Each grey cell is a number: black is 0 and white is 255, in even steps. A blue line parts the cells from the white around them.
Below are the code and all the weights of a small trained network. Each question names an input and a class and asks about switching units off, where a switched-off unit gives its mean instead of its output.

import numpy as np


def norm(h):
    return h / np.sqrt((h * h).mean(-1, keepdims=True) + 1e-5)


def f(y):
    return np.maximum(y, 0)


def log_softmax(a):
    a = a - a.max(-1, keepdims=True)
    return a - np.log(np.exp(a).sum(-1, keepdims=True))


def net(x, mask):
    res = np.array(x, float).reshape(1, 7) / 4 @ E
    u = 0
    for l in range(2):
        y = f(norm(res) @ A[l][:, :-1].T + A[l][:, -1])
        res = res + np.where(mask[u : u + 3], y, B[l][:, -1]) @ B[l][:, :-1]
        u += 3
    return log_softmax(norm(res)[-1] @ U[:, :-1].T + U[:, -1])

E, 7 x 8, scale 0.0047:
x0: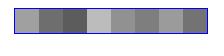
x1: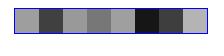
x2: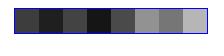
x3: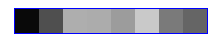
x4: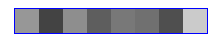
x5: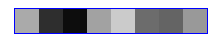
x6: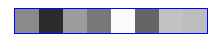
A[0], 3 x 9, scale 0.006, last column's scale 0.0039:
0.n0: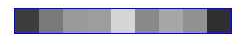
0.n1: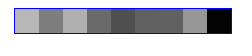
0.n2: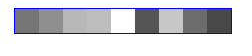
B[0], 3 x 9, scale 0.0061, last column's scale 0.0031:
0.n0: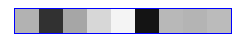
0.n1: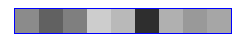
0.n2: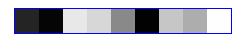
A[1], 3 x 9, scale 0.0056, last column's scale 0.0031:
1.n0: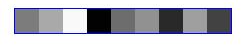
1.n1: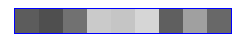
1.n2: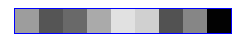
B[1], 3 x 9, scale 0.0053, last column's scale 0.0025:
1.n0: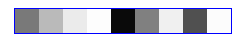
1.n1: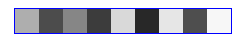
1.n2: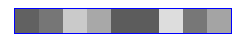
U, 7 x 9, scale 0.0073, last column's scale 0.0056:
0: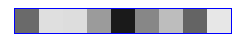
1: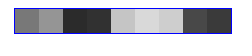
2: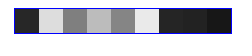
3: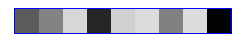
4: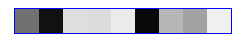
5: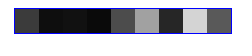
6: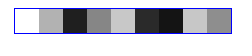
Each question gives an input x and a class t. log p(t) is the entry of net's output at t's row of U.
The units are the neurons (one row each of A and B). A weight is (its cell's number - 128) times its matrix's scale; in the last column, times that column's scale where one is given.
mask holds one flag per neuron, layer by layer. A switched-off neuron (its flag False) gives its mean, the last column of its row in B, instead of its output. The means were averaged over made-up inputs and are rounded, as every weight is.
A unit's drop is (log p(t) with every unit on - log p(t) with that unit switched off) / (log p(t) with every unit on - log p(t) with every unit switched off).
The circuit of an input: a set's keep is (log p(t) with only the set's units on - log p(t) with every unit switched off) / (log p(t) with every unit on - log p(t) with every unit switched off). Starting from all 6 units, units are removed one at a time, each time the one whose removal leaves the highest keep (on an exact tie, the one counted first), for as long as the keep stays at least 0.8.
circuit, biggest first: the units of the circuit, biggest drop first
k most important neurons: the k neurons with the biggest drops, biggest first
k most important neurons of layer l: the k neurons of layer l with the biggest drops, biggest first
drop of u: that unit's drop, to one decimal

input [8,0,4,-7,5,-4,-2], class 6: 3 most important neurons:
(0.n2; 0.n1; 1.n0)
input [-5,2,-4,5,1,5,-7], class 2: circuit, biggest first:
(0.n2)
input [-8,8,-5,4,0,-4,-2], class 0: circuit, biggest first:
(1.n0; 0.n0)
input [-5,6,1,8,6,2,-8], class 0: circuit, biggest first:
(1.n0; 0.n2)
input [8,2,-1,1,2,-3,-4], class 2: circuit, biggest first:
(0.n2; 1.n1; 1.n0; 0.n0)
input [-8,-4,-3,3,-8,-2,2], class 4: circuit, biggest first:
(0.n2; 0.n0)
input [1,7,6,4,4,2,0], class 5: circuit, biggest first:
(0.n2; 0.n0)
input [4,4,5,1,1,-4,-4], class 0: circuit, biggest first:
(1.n0; 0.n2)
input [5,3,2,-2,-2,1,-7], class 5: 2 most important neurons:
(1.n0; 0.n0)
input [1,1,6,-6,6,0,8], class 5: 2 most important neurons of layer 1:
(1.n1; 1.n0)
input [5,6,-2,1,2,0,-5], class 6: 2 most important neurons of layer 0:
(0.n2; 0.n0)
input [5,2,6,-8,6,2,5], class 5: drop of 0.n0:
0.2
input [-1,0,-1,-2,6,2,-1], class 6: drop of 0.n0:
0.1
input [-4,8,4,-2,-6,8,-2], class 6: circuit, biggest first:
(0.n2)
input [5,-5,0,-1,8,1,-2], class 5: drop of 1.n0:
0.4
